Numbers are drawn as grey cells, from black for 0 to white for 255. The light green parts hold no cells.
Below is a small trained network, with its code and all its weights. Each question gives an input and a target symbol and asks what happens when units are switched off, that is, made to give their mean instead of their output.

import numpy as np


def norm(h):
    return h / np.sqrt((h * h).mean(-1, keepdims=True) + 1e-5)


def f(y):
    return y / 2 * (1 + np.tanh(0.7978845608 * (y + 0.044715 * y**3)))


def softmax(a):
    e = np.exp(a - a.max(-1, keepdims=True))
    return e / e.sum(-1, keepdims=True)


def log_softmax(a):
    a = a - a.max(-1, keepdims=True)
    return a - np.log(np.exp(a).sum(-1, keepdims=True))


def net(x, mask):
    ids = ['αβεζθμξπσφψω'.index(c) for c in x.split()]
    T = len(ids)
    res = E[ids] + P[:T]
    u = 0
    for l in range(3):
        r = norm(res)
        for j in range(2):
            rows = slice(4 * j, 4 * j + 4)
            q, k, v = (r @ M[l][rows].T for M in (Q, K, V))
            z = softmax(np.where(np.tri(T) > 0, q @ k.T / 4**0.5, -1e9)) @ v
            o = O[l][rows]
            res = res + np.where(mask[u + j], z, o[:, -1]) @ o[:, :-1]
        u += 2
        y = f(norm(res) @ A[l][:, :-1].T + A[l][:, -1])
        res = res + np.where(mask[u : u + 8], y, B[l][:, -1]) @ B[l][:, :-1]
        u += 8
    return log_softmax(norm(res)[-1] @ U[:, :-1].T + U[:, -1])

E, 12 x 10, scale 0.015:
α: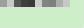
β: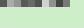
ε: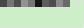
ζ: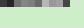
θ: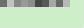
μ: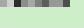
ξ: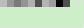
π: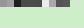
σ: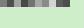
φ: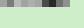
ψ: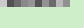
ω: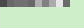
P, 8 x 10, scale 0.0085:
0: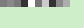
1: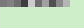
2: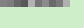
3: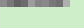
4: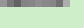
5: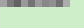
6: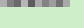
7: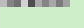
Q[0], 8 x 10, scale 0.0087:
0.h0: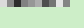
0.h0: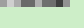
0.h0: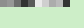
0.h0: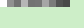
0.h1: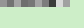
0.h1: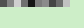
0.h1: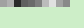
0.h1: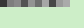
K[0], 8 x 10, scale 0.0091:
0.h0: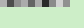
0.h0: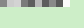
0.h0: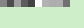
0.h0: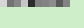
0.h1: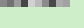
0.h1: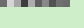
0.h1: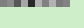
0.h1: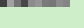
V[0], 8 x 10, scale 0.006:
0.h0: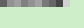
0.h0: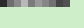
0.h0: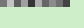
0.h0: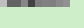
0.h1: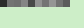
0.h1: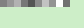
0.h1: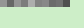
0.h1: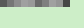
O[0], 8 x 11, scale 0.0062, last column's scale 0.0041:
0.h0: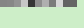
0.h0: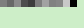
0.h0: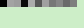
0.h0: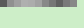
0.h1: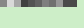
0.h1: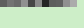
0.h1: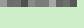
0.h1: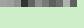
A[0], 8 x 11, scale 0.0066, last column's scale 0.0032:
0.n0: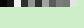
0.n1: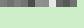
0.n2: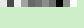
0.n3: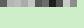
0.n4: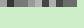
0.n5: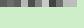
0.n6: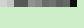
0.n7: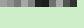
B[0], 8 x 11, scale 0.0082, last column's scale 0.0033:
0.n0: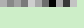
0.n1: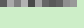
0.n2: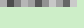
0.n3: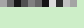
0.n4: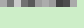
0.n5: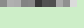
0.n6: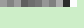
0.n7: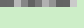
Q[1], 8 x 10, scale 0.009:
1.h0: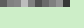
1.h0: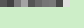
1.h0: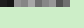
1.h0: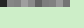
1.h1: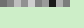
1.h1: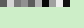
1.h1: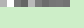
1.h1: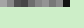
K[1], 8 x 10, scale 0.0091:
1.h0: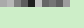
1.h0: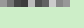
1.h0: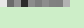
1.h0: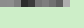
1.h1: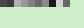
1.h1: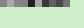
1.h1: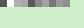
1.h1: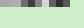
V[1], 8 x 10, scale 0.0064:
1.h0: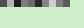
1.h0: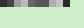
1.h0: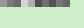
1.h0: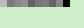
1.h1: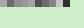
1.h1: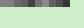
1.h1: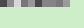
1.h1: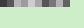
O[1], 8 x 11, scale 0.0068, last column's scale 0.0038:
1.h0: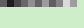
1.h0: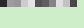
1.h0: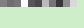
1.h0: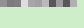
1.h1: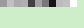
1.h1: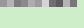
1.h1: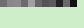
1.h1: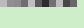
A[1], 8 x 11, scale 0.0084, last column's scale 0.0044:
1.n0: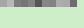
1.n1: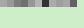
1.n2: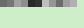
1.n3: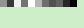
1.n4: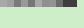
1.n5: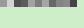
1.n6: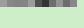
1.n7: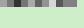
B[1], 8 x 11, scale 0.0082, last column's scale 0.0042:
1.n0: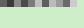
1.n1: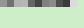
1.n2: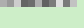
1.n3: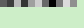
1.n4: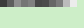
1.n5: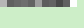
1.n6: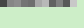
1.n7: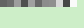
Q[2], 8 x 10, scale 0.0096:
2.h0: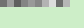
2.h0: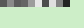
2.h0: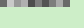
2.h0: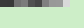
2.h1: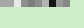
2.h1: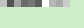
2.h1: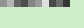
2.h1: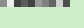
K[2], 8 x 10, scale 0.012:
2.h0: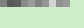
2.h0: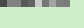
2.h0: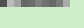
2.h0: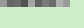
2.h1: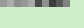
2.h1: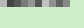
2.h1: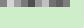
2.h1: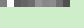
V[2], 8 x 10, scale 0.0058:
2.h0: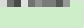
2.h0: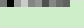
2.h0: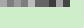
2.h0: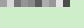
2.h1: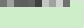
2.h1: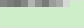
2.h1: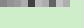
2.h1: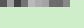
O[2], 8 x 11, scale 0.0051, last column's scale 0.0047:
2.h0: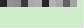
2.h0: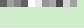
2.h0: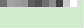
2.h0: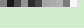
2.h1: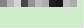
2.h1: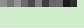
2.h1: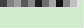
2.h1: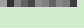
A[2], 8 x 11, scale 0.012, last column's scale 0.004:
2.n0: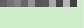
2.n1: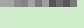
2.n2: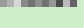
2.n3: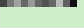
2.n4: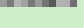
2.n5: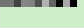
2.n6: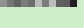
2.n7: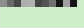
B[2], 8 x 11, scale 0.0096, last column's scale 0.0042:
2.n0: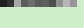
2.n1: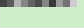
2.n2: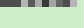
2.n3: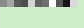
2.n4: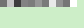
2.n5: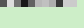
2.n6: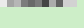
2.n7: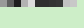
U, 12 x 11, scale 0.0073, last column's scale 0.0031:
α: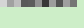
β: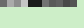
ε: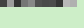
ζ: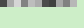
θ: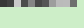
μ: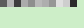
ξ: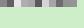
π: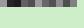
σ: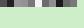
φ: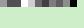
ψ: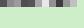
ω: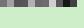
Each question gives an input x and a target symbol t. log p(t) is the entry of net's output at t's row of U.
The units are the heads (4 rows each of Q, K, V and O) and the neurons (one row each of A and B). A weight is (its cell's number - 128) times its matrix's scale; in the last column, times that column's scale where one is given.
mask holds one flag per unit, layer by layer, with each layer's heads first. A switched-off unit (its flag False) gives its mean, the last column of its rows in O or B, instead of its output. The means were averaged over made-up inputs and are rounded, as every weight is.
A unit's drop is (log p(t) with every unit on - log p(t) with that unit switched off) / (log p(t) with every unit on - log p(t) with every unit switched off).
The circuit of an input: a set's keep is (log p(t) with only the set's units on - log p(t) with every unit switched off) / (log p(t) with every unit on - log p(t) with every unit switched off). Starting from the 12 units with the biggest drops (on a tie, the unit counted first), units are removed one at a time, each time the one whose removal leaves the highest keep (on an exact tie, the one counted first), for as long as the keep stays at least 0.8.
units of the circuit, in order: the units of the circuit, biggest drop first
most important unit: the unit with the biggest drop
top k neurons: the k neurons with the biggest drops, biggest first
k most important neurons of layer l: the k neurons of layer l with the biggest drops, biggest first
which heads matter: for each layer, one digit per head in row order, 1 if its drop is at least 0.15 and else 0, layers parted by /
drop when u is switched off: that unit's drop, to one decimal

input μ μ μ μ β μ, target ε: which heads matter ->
10 / 00 / 00
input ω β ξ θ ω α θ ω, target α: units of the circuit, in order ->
2.n6, 1.h0
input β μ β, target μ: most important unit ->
0.h0
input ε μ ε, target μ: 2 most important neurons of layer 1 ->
1.n2, 1.n4
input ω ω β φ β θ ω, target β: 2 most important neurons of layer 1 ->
1.n0, 1.n1
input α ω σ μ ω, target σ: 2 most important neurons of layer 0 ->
0.n6, 0.n1
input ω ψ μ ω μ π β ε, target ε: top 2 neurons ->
0.n0, 2.n7
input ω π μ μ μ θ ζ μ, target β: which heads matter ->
11 / 10 / 00
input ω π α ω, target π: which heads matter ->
11 / 11 / 10
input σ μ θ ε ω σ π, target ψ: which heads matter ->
00 / 01 / 01
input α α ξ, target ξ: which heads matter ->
01 / 00 / 00
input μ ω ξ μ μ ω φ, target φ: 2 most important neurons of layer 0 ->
0.n3, 0.n6
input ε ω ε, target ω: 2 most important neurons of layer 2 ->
2.n3, 2.n4
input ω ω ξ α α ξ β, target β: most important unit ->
0.n0
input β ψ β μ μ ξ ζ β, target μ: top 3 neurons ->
2.n4, 1.n2, 0.n2
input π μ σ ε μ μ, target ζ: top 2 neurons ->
0.n4, 0.n1
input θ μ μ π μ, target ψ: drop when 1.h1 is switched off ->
0.1
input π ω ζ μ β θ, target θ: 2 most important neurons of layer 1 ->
1.n7, 1.n2
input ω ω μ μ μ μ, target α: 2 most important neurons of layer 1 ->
1.n5, 1.n0
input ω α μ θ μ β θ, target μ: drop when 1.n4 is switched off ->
0.2
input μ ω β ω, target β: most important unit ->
2.h0
